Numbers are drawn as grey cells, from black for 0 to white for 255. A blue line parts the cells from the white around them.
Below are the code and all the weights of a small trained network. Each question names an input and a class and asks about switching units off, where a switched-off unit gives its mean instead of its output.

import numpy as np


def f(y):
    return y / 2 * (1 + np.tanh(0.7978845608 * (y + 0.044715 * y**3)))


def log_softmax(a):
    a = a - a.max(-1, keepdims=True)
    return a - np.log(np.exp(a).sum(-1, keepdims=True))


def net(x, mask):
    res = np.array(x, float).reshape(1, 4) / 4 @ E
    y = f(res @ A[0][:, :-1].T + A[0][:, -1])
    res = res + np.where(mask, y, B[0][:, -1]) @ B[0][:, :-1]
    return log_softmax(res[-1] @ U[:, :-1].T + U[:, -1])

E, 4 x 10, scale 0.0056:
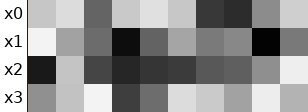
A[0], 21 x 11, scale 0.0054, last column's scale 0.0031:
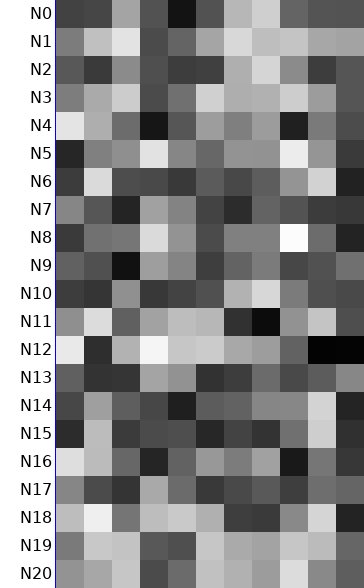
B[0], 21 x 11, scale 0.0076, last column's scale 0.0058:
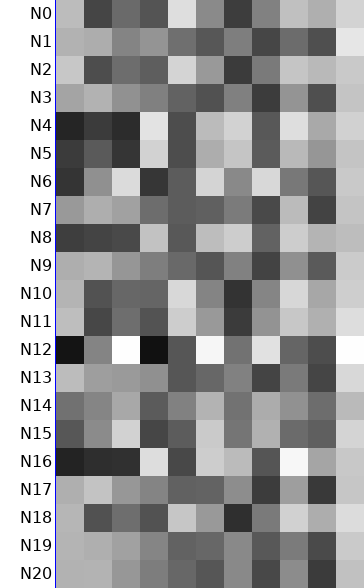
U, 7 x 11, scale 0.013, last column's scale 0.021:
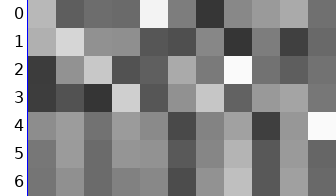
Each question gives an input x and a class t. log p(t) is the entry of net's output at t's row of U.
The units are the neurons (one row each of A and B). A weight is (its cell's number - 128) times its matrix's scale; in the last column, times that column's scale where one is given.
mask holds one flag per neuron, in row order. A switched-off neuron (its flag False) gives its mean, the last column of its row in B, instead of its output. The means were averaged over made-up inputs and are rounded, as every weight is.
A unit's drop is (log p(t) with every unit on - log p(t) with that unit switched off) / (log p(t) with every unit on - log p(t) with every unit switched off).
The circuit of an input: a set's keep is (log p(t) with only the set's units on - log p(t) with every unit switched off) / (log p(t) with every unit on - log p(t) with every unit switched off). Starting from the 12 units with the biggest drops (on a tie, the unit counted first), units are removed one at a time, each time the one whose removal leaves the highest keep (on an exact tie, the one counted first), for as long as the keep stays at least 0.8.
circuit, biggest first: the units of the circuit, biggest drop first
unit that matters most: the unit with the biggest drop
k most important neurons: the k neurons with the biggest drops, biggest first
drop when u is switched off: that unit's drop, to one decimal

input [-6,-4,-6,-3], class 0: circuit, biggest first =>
N2
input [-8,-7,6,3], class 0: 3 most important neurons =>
N0; N10; N2
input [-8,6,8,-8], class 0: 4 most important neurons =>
N0; N10; N2; N12
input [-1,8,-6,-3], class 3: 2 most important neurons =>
N4; N16
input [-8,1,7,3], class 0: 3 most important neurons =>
N0; N10; N2
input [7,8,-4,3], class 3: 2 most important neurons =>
N4; N16
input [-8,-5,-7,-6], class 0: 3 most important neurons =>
N2; N10; N0
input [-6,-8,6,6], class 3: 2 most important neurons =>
N5; N8
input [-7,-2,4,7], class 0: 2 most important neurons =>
N0; N10
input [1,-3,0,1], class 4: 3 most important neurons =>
N4; N16; N12
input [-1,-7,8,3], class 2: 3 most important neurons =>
N6; N15; N14
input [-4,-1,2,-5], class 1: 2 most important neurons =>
N13; N11
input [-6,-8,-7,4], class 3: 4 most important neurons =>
N5; N8; N6; N15
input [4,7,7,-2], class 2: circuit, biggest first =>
N6
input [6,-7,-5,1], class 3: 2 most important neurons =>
N5; N8
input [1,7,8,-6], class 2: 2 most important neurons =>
N15; N6
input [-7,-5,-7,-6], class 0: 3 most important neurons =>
N2; N10; N0
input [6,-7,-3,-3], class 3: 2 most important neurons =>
N8; N5
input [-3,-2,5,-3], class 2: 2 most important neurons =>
N15; N6
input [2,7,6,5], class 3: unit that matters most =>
N4
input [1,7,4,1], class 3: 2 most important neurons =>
N4; N16
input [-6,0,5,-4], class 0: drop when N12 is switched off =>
0.1
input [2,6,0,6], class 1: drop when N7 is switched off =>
-0.1
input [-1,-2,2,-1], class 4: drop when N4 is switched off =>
0.3
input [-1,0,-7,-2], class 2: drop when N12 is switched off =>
0.3
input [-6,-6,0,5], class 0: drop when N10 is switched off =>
0.4
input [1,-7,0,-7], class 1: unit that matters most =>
N13
